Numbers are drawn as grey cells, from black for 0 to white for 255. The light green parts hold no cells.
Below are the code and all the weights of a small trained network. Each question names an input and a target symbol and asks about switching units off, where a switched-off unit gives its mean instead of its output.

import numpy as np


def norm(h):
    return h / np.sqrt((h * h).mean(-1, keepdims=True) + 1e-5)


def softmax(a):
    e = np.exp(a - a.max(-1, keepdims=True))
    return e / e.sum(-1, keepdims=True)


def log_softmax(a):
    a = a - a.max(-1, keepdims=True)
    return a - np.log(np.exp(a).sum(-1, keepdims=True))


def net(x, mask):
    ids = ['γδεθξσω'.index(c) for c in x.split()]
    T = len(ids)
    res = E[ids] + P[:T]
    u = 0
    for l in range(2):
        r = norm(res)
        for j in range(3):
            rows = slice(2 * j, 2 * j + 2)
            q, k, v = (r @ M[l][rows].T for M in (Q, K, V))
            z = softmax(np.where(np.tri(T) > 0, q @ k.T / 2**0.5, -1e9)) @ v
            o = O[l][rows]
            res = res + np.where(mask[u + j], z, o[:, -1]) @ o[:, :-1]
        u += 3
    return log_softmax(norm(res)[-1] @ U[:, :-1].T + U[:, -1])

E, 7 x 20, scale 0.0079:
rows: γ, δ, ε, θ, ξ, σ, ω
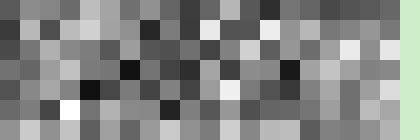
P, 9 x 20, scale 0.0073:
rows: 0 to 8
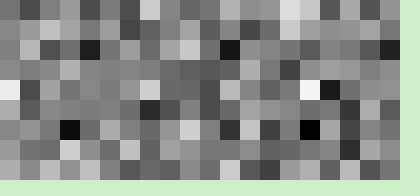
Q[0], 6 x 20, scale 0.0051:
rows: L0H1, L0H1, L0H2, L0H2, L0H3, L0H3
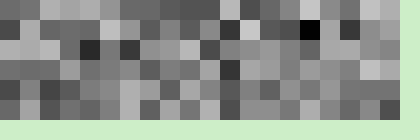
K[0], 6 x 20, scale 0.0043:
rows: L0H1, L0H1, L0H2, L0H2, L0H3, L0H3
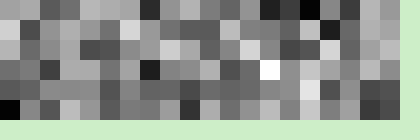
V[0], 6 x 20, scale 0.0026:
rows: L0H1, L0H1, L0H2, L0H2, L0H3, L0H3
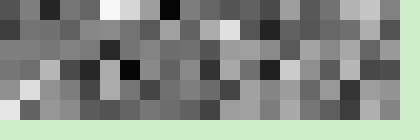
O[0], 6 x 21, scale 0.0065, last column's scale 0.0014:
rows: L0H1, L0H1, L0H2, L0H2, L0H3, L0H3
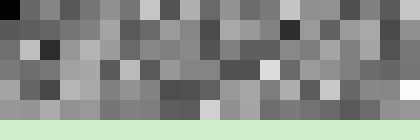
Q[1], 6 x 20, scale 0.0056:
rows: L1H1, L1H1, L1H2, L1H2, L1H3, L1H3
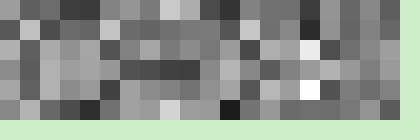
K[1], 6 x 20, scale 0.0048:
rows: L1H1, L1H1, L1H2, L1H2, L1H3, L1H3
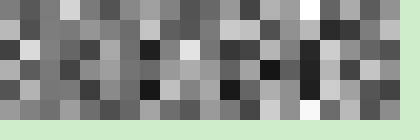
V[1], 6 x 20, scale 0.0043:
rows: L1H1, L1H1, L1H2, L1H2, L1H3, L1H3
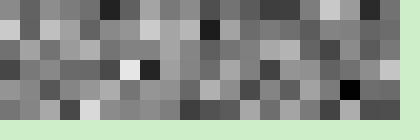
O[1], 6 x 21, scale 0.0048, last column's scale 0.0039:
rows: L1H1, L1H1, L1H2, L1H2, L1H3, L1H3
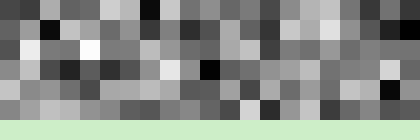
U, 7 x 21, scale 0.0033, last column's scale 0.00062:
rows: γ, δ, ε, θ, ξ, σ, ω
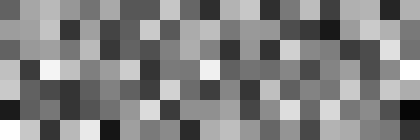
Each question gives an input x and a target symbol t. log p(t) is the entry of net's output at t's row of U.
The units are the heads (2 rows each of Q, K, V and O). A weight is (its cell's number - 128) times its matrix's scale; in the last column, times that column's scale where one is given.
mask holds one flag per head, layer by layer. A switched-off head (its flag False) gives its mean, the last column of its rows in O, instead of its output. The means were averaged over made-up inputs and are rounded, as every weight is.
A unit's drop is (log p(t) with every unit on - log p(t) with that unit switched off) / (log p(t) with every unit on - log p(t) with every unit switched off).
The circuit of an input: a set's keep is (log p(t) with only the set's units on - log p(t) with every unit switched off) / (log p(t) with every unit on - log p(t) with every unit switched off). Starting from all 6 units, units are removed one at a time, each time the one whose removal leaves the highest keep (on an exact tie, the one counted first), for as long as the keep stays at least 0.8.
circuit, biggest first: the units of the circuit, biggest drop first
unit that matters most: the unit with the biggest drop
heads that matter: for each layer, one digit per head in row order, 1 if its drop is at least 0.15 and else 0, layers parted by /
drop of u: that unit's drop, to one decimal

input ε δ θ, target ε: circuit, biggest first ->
L1H3
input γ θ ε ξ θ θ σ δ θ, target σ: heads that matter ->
100 / 000
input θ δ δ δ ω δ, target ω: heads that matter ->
001 / 100
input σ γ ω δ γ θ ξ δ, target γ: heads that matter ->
011 / 001
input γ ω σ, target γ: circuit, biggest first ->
L1H3, L0H1
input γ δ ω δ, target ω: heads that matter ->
000 / 100
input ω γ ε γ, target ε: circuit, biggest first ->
L0H2, L1H3
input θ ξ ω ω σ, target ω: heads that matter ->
000 / 100
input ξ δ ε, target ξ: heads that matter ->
000 / 010
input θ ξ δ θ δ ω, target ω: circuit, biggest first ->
L0H3, L1H1
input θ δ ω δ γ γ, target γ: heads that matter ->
100 / 001
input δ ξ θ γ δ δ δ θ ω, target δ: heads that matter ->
000 / 100
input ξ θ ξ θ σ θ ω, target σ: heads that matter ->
100 / 100
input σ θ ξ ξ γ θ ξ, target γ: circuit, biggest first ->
L1H3, L1H1
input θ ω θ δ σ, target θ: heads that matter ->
000 / 110
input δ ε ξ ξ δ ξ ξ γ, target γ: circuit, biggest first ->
L0H1, L1H3
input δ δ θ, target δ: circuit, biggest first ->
L1H1
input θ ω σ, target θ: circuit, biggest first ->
L1H2, L1H1
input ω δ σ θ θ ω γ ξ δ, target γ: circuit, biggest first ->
L1H3, L0H1
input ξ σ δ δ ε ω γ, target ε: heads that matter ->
000 / 001
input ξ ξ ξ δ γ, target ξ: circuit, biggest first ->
L1H2, L1H3
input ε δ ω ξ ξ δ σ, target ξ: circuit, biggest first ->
L1H2, L0H1
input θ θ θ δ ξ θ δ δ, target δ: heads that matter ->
010 / 100
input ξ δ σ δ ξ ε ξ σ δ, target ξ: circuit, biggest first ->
L1H2
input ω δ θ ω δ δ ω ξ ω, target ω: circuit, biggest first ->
L1H1, L0H3
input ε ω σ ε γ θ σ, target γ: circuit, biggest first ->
L1H3, L1H1
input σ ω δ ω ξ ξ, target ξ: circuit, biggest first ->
L1H2
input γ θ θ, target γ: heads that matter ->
000 / 001
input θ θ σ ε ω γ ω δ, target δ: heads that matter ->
110 / 100
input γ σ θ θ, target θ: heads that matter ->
000 / 110
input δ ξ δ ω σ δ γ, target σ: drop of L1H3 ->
0.1
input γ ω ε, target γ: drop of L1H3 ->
0.3
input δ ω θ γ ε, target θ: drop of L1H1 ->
0.2
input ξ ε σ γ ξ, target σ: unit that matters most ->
L0H1
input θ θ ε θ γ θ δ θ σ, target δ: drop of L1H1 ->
1.1
